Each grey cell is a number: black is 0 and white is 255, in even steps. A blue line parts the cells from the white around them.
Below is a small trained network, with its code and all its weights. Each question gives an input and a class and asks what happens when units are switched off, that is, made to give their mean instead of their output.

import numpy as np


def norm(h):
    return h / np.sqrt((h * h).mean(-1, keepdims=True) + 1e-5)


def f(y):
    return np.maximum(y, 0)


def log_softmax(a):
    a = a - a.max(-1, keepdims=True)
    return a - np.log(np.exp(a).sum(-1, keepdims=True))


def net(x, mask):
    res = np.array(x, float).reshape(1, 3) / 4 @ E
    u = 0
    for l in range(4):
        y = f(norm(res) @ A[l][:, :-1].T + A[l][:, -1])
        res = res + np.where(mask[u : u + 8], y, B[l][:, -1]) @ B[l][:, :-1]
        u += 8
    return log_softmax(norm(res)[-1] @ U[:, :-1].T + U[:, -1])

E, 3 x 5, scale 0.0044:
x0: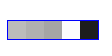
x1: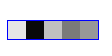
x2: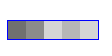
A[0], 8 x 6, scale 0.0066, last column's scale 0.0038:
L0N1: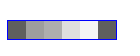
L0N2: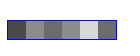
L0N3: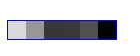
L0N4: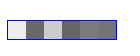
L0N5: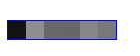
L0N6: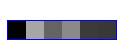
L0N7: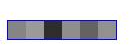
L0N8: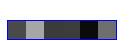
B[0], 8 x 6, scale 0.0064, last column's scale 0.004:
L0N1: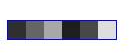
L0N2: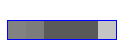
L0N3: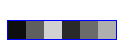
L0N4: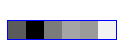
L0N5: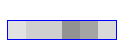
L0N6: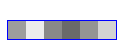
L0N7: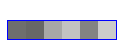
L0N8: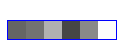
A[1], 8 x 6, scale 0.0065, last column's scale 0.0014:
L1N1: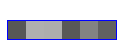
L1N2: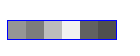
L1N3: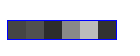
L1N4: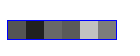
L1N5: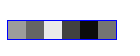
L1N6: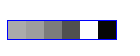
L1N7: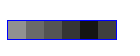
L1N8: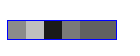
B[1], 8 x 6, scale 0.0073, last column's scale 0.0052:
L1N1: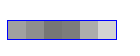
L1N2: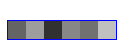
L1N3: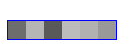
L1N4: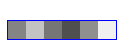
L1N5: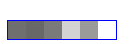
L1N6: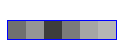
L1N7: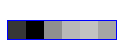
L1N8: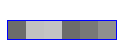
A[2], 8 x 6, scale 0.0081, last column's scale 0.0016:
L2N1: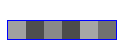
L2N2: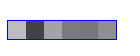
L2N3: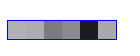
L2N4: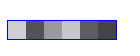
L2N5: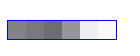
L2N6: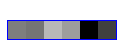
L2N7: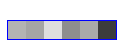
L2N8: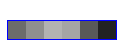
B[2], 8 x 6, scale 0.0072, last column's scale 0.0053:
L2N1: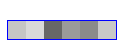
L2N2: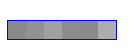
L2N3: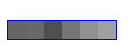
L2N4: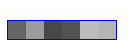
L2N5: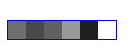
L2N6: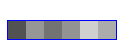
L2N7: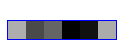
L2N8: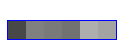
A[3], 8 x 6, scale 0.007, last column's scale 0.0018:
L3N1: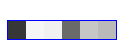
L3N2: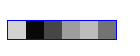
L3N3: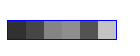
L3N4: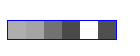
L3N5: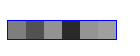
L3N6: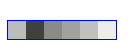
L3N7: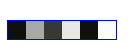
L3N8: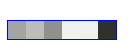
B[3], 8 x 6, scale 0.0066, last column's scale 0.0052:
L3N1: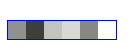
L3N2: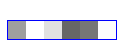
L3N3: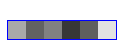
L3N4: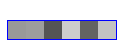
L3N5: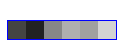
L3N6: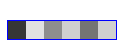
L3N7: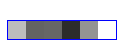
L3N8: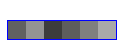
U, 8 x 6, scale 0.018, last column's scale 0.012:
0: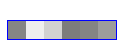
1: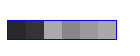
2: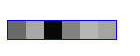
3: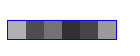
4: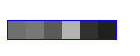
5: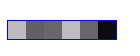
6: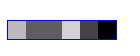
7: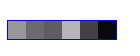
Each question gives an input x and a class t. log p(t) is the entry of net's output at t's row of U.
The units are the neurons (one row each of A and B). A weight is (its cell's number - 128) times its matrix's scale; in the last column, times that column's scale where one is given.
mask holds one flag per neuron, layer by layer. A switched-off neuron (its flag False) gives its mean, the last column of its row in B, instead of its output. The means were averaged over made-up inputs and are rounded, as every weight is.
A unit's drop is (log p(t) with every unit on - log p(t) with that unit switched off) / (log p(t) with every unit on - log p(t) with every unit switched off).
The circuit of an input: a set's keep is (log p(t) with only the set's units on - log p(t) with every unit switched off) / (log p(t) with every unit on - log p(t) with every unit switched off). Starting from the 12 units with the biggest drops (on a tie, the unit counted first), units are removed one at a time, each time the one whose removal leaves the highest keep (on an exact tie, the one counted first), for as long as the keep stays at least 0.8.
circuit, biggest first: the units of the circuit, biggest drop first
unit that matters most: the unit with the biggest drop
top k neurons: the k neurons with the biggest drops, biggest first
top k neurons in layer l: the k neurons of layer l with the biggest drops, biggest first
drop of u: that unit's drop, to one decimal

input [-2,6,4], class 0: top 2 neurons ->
L3N2, L2N1
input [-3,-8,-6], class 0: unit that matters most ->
L0N6
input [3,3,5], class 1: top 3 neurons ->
L0N1, L1N6, L1N1
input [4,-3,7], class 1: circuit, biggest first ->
L0N1, L3N2
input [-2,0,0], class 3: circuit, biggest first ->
L2N5, L3N7
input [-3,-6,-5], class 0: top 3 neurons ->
L0N6, L0N5, L0N4
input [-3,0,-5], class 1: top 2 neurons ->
L0N3, L0N8
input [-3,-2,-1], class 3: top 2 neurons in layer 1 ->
L1N2, L1N4
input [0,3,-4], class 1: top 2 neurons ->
L0N3, L1N2
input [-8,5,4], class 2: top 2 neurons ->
L1N4, L2N1
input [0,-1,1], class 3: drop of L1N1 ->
0.1
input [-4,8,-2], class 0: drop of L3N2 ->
0.2
